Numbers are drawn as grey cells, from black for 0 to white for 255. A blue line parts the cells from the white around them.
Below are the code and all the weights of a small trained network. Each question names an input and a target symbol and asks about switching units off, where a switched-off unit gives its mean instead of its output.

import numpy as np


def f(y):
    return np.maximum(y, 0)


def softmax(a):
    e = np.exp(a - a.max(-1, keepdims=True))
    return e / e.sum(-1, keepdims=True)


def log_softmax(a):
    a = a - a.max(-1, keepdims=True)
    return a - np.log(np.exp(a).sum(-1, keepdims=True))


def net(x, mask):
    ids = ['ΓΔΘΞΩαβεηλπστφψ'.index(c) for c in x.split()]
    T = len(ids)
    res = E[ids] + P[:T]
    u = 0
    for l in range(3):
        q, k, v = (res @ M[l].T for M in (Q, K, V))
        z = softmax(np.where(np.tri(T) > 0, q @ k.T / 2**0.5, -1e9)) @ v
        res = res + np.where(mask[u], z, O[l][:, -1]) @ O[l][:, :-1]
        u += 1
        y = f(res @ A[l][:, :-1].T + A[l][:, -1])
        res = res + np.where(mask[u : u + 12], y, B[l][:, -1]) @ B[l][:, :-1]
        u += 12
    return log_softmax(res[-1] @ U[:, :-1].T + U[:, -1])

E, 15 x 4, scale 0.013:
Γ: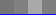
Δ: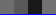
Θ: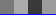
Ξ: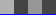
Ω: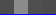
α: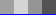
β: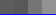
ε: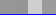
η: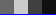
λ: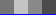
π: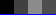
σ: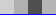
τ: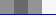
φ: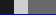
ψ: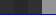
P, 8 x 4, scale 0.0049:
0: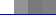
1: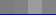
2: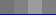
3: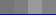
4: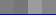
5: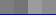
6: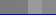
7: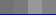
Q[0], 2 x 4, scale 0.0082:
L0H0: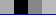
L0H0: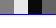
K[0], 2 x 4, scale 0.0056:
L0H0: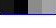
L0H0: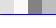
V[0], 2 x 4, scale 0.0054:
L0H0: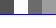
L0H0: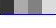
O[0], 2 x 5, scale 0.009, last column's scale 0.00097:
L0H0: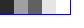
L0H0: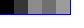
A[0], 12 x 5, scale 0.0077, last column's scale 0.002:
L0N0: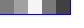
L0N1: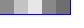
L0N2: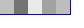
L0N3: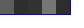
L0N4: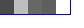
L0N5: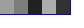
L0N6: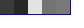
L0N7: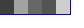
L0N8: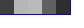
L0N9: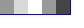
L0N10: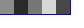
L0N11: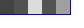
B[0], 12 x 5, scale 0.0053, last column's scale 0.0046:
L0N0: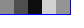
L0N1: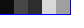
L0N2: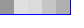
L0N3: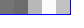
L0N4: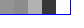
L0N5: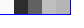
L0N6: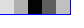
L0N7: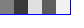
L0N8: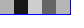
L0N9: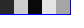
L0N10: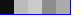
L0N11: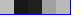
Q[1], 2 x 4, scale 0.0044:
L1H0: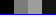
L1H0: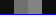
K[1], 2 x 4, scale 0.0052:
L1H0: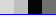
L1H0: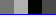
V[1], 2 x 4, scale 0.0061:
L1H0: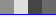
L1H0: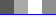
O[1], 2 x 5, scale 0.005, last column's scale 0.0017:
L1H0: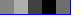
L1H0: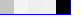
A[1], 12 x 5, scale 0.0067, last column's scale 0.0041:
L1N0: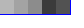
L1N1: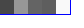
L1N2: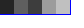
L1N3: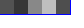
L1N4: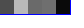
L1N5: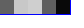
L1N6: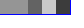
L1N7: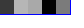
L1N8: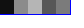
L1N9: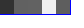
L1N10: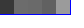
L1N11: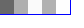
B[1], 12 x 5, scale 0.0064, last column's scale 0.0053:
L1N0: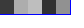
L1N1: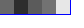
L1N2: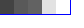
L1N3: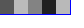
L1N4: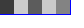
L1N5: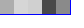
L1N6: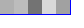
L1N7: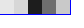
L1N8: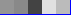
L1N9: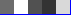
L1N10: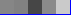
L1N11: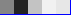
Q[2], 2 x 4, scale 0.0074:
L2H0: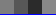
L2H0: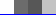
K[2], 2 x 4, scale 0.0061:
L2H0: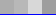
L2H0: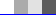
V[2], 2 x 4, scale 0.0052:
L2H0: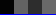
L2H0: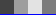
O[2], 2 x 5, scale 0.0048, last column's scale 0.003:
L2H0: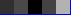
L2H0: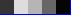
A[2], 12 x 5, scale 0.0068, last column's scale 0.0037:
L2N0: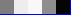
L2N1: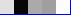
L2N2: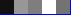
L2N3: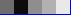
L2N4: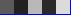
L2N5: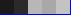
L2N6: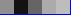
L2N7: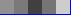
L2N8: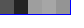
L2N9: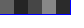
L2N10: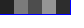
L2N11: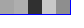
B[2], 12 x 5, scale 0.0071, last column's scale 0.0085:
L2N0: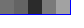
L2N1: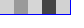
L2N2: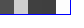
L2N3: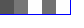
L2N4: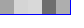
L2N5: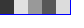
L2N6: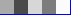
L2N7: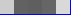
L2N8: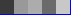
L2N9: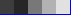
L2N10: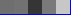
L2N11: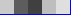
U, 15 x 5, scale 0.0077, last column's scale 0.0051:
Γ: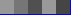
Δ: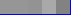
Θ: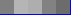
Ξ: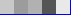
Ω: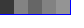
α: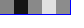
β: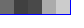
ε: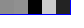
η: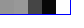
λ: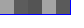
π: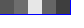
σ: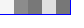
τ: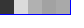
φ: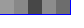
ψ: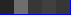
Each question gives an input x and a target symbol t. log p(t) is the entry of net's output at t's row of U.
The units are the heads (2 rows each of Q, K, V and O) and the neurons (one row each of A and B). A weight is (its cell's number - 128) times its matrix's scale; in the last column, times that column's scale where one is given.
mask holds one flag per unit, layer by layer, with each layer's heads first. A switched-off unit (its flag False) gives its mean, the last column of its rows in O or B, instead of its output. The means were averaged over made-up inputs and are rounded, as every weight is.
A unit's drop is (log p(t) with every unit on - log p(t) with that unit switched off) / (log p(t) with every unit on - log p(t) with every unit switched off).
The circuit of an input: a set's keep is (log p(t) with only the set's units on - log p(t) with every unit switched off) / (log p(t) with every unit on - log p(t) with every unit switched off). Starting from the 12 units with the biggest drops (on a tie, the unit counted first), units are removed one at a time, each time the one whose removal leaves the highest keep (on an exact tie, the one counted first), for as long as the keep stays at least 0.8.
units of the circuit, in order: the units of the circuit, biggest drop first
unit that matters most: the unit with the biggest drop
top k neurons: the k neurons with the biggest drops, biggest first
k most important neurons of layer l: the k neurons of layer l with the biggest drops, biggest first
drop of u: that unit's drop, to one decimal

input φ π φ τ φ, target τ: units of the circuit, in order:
L1H0; L0H0; L2N5
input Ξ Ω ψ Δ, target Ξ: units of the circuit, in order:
L0H0; L2H0; L2N1
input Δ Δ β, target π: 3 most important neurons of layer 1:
L1N7; L1N9; L1N8
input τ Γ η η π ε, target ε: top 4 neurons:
L0N9; L1N9; L0N1; L0N0
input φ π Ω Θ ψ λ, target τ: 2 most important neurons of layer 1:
L1N11; L1N9
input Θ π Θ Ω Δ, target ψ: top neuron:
L1N7
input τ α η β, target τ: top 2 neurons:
L0N10; L1N7
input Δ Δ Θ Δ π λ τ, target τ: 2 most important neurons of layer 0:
L0N10; L0N2
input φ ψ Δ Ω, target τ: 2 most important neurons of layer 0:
L0N7; L0N3
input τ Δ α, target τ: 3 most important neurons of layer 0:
L0N1; L0N6; L0N9
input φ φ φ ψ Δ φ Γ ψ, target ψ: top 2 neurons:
L1N9; L1N3
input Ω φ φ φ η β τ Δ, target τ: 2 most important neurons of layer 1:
L1N7; L1N11
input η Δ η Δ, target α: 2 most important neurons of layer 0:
L0N5; L0N2
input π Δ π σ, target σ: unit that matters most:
L0N5
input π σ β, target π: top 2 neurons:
L1N7; L0N9
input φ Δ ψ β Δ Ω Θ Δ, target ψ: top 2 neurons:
L1N9; L0N2
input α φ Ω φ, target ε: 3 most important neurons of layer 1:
L1N7; L1N8; L1N4
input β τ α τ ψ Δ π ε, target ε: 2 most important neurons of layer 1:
L1N9; L1N6
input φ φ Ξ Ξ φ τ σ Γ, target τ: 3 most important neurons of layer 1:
L1N7; L1N11; L1N10
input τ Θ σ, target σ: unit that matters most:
L1H0
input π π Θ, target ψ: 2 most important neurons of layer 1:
L1N7; L1N2
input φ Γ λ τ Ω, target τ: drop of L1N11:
0.1
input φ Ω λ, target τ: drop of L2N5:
0.1
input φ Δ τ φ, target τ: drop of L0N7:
0.3
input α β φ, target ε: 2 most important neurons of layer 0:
L0N9; L0N1
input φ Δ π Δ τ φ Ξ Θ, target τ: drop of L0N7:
0.2
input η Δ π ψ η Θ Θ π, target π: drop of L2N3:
0.2
